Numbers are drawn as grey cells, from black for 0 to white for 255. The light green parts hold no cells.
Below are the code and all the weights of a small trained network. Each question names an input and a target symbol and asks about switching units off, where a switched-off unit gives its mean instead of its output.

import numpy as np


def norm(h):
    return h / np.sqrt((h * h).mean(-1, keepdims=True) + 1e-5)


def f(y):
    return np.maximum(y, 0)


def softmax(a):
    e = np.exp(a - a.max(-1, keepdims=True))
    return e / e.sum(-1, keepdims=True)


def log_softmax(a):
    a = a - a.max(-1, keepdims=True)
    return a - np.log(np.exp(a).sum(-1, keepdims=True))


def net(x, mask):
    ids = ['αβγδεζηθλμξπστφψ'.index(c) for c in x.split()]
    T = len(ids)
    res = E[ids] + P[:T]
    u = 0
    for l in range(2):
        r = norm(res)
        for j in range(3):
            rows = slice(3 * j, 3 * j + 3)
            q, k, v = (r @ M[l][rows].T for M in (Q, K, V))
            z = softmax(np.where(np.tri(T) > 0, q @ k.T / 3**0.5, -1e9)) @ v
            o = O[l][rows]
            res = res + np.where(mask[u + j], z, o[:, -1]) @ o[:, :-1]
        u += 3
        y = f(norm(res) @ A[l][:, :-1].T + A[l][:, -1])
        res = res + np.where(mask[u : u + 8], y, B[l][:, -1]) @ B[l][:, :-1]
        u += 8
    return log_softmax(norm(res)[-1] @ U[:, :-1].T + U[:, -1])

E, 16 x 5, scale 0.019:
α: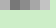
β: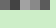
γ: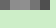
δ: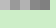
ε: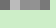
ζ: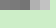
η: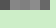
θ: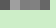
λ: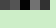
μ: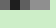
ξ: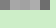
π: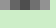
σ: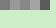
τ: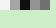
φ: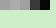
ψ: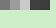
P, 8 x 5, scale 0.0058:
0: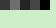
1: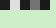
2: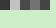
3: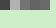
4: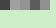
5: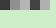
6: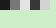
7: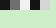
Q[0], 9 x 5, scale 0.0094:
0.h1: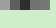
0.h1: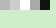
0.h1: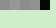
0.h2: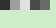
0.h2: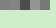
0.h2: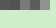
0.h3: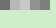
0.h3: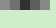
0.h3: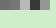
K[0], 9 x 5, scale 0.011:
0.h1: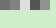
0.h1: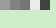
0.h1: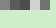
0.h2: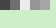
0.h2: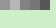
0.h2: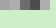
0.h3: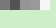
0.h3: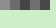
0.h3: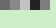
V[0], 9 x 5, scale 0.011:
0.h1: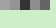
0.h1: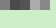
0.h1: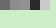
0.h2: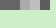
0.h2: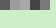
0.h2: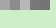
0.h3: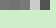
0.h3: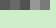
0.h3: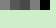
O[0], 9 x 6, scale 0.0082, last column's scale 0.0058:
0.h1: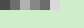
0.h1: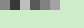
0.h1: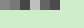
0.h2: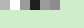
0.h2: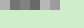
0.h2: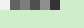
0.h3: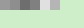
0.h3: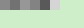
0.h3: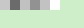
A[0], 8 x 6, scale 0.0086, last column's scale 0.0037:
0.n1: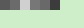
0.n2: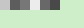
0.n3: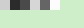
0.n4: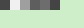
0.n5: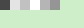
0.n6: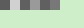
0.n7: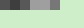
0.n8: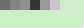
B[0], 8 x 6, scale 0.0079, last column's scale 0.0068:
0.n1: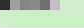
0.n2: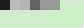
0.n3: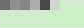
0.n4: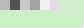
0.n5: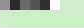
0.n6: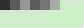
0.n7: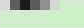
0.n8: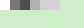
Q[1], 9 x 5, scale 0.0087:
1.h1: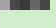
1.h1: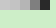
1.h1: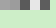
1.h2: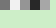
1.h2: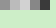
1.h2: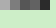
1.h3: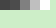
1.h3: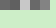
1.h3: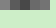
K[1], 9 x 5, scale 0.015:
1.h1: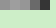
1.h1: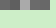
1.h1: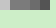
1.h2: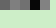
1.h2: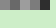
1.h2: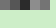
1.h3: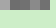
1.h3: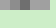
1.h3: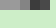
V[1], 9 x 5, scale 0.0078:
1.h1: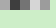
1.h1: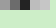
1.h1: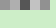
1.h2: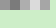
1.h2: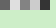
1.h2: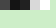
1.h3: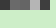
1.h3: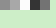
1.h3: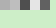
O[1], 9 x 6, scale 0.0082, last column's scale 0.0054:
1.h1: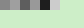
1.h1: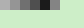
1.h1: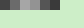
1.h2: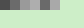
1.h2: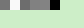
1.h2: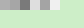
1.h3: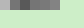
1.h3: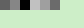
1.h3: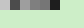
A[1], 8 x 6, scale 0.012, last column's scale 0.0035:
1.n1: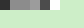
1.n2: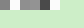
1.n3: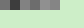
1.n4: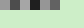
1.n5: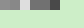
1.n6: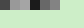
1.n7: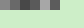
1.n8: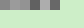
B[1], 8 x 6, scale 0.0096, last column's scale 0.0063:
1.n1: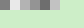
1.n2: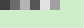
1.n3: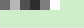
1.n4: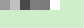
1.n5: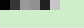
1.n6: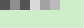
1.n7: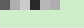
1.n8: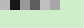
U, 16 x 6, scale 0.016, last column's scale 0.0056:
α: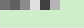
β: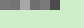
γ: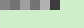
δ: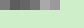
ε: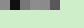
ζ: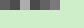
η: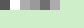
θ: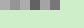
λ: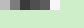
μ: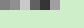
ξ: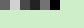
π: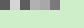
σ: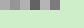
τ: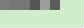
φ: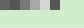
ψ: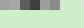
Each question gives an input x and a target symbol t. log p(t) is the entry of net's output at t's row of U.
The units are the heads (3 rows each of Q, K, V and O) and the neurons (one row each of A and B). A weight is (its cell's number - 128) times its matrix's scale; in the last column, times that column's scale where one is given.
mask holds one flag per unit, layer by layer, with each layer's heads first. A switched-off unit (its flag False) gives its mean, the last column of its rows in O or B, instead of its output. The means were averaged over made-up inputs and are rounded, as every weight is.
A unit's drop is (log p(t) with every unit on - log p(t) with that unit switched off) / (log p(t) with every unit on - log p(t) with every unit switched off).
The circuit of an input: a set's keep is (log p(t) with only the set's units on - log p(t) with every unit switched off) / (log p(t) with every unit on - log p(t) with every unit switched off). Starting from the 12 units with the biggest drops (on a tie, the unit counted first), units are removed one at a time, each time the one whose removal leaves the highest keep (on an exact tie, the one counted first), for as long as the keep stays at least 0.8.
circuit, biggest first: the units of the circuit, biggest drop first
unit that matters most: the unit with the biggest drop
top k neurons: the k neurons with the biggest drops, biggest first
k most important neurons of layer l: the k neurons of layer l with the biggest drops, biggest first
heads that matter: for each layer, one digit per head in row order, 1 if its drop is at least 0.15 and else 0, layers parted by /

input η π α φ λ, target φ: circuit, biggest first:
1.h1
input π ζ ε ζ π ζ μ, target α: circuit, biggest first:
1.h2, 1.h1
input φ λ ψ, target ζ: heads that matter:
111 / 010
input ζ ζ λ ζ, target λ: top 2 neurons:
0.n5, 0.n7
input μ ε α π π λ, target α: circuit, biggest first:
0.h2, 1.h2
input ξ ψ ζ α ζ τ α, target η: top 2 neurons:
1.n1, 0.n8
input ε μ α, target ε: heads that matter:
000 / 010
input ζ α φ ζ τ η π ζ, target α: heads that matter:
100 / 010
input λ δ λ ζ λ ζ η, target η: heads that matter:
001 / 000
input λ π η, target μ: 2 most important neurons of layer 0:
0.n7, 0.n5
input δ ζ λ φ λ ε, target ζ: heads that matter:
010 / 001
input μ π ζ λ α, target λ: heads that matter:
001 / 001
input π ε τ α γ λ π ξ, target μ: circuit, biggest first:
1.n5, 1.h1
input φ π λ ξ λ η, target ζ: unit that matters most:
1.n5
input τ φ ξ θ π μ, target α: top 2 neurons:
0.n3, 0.n5
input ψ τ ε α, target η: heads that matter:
000 / 010
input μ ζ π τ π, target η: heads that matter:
010 / 010
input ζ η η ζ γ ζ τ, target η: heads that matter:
010 / 000
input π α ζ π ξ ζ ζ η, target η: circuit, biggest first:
0.h3, 1.n1
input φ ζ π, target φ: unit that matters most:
0.n7
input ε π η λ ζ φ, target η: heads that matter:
011 / 010
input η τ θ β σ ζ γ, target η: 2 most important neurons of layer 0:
0.n7, 0.n2
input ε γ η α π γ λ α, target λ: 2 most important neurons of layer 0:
0.n7, 0.n4
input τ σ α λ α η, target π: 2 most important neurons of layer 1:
1.n6, 1.n4
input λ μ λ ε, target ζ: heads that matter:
000 / 000
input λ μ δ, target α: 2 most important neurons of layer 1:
1.n5, 1.n7
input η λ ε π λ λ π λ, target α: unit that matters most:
0.h1
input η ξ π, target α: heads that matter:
010 / 000
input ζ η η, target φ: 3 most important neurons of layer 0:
0.n4, 0.n8, 0.n3
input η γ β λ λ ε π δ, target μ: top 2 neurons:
0.n4, 0.n5
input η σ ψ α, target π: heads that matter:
100 / 001
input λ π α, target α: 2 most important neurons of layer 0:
0.n5, 0.n7
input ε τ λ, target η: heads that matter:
010 / 010
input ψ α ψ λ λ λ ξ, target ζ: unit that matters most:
1.n5
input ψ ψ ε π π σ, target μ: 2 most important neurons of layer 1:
1.n5, 1.n4
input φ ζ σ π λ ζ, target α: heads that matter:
011 / 010
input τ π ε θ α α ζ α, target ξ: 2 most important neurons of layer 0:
0.n8, 0.n6
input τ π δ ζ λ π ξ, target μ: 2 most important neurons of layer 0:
0.n7, 0.n4
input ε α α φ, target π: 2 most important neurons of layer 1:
1.n6, 1.n4
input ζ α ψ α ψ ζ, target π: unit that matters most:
0.h1
